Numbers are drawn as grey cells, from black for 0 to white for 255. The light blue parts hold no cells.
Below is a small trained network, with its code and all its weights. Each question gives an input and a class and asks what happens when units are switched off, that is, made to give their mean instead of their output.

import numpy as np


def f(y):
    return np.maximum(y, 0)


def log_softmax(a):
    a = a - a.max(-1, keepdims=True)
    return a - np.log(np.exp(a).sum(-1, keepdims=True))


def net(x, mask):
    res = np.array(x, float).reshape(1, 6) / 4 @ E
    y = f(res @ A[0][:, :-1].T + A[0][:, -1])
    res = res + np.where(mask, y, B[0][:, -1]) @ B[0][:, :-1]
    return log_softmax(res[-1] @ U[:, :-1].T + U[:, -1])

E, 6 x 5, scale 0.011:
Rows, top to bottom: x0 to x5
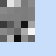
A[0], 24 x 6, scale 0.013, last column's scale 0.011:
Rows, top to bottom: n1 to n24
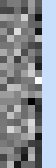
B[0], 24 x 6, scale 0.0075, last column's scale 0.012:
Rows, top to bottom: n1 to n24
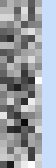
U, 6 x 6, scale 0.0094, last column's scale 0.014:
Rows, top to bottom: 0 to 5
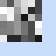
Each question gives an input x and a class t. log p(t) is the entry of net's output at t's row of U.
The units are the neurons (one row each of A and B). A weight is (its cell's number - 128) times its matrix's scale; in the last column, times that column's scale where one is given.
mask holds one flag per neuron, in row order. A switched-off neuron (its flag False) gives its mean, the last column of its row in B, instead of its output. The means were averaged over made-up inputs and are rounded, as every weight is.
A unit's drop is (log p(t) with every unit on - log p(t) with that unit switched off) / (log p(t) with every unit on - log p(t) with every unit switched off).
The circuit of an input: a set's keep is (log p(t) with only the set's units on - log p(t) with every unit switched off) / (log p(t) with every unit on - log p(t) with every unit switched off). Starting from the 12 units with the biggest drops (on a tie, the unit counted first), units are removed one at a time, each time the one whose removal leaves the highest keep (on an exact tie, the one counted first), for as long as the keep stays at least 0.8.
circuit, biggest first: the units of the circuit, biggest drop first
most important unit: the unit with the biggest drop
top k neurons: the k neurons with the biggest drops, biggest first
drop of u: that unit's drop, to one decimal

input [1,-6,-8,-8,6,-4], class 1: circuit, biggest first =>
n3
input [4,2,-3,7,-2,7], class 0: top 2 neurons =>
n24; n9
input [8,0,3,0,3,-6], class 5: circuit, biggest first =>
n19; n13
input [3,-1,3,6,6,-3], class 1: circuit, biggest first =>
n23; n2
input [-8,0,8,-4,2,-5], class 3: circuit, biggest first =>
n19; n13; n12
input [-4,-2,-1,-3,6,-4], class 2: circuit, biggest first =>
n18; n24
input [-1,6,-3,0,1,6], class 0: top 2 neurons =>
n24; n9
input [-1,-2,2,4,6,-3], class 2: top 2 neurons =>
n18; n6
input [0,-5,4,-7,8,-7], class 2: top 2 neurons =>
n18; n24
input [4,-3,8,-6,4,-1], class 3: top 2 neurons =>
n23; n2
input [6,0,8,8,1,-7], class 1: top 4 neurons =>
n23; n2; n24; n1
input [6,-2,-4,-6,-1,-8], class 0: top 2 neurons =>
n5; n16
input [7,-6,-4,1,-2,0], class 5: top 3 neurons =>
n13; n19; n17
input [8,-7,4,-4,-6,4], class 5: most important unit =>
n13
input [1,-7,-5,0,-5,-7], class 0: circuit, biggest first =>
n5; n16
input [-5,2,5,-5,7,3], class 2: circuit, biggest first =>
n18; n11
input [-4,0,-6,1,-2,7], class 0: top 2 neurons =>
n24; n9
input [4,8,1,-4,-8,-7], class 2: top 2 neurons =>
n15; n24
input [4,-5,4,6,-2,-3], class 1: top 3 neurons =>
n23; n2; n12
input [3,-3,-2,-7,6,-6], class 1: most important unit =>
n3
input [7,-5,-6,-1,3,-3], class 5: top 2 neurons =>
n19; n13
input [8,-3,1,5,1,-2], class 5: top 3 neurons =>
n19; n13; n17
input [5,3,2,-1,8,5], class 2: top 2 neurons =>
n18; n11
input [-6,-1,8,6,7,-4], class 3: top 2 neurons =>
n12; n15
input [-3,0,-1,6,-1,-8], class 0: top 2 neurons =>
n5; n16
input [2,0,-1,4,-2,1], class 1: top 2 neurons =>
n23; n12
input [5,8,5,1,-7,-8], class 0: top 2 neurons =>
n5; n16
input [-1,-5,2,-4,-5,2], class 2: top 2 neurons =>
n15; n19
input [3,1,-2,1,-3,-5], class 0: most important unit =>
n5
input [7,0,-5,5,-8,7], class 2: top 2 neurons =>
n15; n7
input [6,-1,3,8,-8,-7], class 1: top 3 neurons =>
n23; n2; n24
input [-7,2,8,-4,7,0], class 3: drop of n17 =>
0.1
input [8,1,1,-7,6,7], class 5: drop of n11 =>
-0.1
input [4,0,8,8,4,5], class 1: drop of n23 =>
0.4
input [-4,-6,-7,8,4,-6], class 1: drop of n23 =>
0.3
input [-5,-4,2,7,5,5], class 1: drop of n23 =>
0.3
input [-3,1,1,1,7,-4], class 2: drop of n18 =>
0.3
